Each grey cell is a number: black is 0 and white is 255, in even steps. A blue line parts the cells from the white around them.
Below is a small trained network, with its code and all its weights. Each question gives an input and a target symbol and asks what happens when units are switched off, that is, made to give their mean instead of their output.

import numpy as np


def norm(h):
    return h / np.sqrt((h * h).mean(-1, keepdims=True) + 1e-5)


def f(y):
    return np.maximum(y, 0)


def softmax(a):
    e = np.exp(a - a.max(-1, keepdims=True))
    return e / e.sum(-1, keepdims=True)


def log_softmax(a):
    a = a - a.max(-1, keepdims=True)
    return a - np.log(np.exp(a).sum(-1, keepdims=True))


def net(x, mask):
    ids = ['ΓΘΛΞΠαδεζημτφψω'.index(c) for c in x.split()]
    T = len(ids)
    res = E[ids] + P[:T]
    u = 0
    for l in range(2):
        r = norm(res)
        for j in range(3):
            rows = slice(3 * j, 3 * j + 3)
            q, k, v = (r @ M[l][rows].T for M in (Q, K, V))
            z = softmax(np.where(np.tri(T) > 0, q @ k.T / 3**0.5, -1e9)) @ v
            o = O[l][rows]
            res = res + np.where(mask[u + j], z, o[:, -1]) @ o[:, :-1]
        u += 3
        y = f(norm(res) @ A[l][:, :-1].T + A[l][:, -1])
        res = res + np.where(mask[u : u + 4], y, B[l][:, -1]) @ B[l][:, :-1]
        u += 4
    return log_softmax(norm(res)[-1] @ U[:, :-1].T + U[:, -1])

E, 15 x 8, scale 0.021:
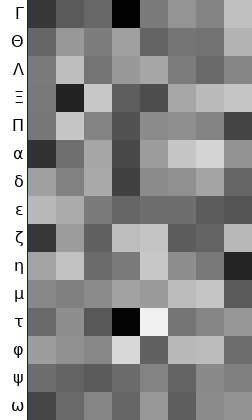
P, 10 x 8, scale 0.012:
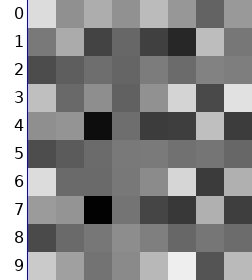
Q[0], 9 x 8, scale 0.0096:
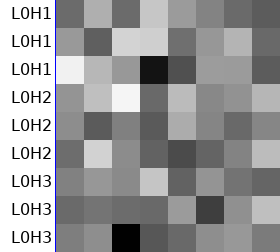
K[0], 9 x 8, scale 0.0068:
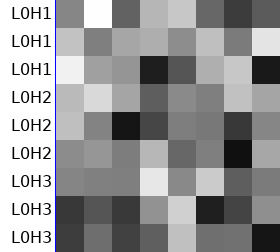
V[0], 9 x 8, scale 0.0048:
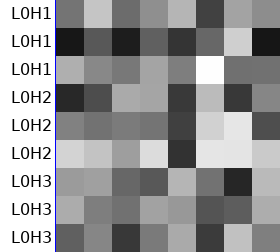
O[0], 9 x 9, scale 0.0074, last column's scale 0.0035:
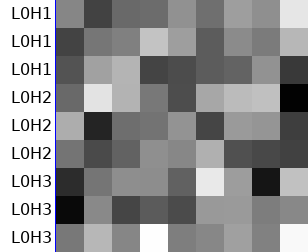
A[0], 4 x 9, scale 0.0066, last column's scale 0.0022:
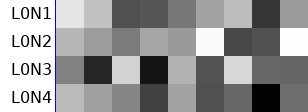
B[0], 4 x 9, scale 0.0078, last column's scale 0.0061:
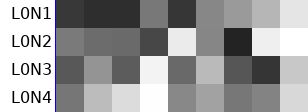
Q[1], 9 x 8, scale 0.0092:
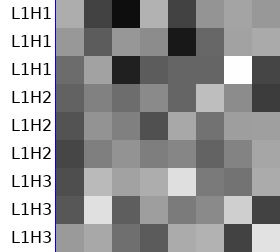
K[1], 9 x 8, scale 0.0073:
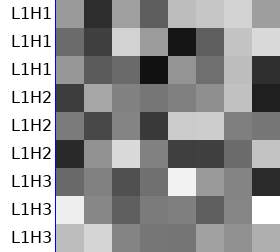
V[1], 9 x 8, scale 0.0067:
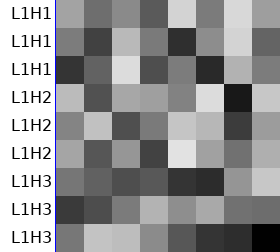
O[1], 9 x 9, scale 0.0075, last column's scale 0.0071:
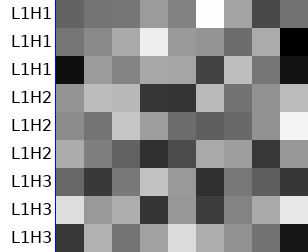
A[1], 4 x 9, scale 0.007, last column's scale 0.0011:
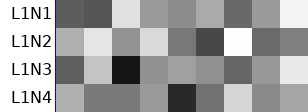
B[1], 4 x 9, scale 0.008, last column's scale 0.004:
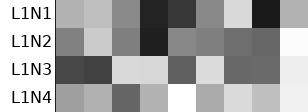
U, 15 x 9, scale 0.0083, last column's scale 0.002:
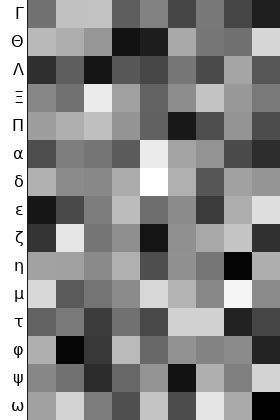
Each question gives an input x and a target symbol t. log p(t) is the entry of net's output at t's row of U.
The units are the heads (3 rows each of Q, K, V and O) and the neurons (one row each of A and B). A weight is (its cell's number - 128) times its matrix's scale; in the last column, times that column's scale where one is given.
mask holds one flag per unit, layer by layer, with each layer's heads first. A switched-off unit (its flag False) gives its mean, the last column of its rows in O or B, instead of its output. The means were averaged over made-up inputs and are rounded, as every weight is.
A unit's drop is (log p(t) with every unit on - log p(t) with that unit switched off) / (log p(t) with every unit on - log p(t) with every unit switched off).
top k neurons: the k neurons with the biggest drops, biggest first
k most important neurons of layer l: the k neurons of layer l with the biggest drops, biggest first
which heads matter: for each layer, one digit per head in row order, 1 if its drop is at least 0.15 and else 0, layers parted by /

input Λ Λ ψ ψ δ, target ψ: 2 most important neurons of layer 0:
(L0N3, L0N1)
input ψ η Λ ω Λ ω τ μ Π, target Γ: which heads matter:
100 / 010
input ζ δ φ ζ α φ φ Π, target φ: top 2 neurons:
(L0N1, L0N3)
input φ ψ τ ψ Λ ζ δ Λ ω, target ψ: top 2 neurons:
(L1N3, L0N2)
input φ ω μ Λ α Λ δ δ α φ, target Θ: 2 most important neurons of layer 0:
(L0N2, L0N3)
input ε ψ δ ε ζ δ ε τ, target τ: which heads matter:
001 / 000
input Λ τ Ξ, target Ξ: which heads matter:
000 / 110
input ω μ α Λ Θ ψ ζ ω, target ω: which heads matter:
010 / 000
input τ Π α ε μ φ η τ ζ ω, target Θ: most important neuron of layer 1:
(L1N4)
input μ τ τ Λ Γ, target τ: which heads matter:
100 / 100
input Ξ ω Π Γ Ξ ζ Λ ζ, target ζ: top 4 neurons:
(L1N3, L1N2, L0N3, L0N1)
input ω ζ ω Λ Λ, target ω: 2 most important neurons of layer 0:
(L0N3, L0N2)
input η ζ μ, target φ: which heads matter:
010 / 010
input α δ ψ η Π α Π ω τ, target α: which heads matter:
100 / 100
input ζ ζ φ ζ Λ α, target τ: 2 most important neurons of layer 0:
(L0N2, L0N3)
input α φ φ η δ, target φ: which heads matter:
010 / 000
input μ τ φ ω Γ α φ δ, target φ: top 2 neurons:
(L0N1, L0N3)
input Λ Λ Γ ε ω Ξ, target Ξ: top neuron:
(L1N1)
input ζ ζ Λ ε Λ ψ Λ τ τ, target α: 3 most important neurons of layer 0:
(L0N2, L0N1, L0N3)
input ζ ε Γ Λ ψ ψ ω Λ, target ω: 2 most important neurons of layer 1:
(L1N2, L1N4)
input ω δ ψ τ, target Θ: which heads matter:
000 / 111
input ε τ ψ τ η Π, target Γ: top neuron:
(L0N4)
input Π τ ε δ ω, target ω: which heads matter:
001 / 000
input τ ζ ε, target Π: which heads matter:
000 / 110
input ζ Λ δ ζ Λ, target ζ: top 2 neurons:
(L1N3, L0N1)
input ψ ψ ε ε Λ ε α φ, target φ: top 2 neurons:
(L0N1, L0N2)
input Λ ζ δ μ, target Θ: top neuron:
(L1N4)
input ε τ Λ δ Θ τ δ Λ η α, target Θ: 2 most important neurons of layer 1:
(L1N4, L1N1)
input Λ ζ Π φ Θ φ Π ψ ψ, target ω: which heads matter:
011 / 000
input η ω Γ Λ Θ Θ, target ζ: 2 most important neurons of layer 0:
(L0N2, L0N1)
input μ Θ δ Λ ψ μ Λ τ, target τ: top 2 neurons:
(L0N2, L1N3)
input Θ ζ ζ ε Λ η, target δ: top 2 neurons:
(L0N4, L0N2)
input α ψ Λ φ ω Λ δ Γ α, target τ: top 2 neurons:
(L1N1, L0N3)
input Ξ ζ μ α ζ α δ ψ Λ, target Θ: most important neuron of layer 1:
(L1N4)
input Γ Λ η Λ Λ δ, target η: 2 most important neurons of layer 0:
(L0N3, L0N4)
